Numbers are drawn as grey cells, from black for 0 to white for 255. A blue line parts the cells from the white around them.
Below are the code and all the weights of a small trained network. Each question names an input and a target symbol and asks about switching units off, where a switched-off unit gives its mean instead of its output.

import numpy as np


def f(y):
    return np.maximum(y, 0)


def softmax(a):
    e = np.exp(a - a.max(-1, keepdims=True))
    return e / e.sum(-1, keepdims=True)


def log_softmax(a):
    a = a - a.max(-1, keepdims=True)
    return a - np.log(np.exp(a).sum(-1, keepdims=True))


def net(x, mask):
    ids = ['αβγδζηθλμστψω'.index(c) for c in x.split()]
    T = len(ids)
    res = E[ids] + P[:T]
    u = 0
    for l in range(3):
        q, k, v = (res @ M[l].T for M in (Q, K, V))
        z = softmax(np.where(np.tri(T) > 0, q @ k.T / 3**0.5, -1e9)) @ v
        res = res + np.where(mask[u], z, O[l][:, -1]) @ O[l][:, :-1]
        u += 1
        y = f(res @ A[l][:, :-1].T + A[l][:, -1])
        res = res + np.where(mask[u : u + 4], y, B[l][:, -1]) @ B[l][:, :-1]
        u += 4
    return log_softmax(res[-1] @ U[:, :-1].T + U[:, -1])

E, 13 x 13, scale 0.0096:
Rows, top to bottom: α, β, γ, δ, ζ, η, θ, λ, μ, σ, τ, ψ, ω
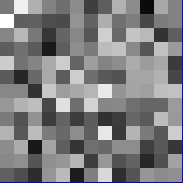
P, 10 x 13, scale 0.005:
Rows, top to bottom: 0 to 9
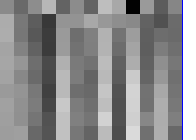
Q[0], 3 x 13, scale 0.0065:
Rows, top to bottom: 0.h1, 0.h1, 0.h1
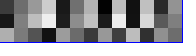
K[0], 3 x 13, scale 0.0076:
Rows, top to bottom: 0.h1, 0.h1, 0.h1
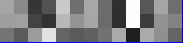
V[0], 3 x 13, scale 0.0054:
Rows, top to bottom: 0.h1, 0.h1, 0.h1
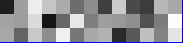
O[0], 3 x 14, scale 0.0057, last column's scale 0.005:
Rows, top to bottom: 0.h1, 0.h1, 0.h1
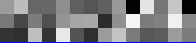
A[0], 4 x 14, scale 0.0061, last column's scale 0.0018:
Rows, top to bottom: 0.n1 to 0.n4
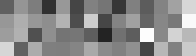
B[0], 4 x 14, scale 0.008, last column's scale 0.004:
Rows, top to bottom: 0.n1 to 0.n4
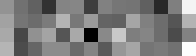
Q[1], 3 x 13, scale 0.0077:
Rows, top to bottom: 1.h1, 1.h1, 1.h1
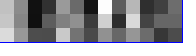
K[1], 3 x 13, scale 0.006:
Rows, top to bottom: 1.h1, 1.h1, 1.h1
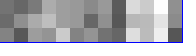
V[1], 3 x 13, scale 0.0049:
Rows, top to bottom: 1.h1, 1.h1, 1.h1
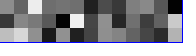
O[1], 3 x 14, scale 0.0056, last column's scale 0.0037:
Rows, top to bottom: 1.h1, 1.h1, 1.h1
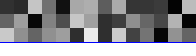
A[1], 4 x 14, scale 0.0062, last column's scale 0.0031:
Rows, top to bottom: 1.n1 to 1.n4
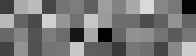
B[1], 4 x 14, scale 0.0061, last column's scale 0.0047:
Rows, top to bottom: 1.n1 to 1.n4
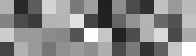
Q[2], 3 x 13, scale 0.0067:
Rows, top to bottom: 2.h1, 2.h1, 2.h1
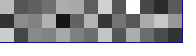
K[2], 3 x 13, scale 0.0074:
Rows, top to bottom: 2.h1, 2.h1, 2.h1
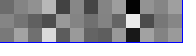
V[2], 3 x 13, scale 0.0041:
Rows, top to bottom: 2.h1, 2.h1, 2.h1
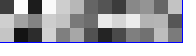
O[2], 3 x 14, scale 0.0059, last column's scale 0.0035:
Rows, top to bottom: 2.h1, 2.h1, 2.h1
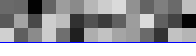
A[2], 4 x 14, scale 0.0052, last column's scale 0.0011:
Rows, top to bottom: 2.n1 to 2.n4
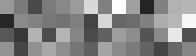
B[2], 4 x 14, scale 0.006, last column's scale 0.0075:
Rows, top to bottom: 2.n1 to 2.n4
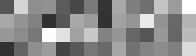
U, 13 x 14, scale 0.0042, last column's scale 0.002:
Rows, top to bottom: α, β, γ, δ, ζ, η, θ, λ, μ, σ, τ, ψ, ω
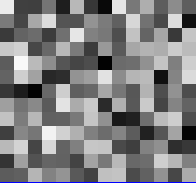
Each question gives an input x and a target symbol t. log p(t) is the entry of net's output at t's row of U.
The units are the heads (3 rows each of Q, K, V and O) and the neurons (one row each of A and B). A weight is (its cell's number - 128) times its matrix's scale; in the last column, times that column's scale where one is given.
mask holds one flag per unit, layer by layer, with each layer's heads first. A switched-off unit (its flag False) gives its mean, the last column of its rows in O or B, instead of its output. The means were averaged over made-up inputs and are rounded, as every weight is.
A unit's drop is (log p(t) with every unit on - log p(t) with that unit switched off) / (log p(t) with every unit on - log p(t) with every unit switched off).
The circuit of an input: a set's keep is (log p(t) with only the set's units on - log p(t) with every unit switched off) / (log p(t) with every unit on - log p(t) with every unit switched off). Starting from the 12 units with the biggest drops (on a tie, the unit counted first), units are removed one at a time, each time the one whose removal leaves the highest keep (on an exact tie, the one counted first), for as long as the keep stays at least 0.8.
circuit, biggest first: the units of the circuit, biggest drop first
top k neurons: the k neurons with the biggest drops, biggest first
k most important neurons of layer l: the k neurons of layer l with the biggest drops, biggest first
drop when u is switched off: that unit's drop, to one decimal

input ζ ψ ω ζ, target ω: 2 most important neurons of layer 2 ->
2.n1, 2.n2
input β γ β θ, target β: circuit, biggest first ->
2.h1, 0.h1
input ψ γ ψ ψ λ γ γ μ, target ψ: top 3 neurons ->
2.n1, 1.n2, 0.n1
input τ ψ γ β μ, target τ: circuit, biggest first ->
0.h1, 1.n3, 1.h1
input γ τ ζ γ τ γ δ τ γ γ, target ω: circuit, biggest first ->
1.h1, 0.n1, 0.n2
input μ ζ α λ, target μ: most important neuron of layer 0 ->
0.n3
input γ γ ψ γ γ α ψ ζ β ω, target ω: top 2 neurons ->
0.n2, 0.n4
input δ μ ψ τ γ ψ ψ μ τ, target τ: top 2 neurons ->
1.n3, 0.n2
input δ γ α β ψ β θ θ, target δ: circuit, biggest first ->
1.h1, 0.h1
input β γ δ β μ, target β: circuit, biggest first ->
2.h1, 0.h1, 0.n4
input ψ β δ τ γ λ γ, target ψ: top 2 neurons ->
2.n1, 1.n2
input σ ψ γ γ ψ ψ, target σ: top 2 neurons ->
2.n3, 1.n4
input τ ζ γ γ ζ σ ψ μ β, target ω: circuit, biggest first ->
1.h1, 0.n2
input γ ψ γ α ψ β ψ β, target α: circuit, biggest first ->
1.h1, 1.n2
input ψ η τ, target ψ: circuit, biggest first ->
2.h1, 1.h1, 2.n1, 1.n2
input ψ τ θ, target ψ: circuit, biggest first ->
2.h1, 2.n1, 1.h1, 1.n4
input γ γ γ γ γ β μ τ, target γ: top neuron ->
1.n2
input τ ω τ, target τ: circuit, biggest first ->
0.h1, 1.n3
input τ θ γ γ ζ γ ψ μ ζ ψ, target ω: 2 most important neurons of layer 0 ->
0.n2, 0.n4
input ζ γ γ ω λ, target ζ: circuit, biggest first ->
2.h1, 1.h1
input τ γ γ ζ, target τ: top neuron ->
0.n1
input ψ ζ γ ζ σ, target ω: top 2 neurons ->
0.n1, 0.n2
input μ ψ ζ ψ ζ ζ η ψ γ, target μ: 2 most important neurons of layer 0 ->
0.n3, 0.n1
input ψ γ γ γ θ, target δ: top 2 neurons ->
0.n1, 2.n4
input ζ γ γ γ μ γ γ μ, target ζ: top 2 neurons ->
0.n1, 1.n2
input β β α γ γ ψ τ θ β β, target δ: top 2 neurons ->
0.n1, 1.n1
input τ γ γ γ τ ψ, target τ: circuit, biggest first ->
0.h1
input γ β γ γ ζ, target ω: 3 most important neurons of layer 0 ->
0.n4, 0.n2, 0.n1
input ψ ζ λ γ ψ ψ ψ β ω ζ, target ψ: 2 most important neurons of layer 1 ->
1.n2, 1.n4
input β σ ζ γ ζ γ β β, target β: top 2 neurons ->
0.n4, 1.n2
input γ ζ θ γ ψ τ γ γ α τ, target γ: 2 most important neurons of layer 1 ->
1.n1, 1.n4
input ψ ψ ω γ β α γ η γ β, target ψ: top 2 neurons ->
2.n1, 1.n2
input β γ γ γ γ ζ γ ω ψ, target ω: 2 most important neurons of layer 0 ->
0.n2, 0.n1
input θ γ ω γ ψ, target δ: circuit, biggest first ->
1.h1
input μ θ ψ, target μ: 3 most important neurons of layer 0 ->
0.n3, 0.n1, 0.n4
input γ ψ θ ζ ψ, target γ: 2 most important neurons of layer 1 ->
1.n1, 1.n4
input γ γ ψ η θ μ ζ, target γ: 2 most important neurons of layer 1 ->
1.n1, 1.n4
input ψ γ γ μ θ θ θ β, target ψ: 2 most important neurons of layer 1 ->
1.n2, 1.n4
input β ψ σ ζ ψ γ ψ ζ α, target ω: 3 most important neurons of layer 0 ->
0.n2, 0.n4, 0.n1
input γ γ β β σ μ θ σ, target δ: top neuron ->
0.n1
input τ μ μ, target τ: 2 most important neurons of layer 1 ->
1.n3, 1.n2
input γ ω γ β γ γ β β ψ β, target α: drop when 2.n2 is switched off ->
-0.1
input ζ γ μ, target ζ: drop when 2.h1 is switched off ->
1.8
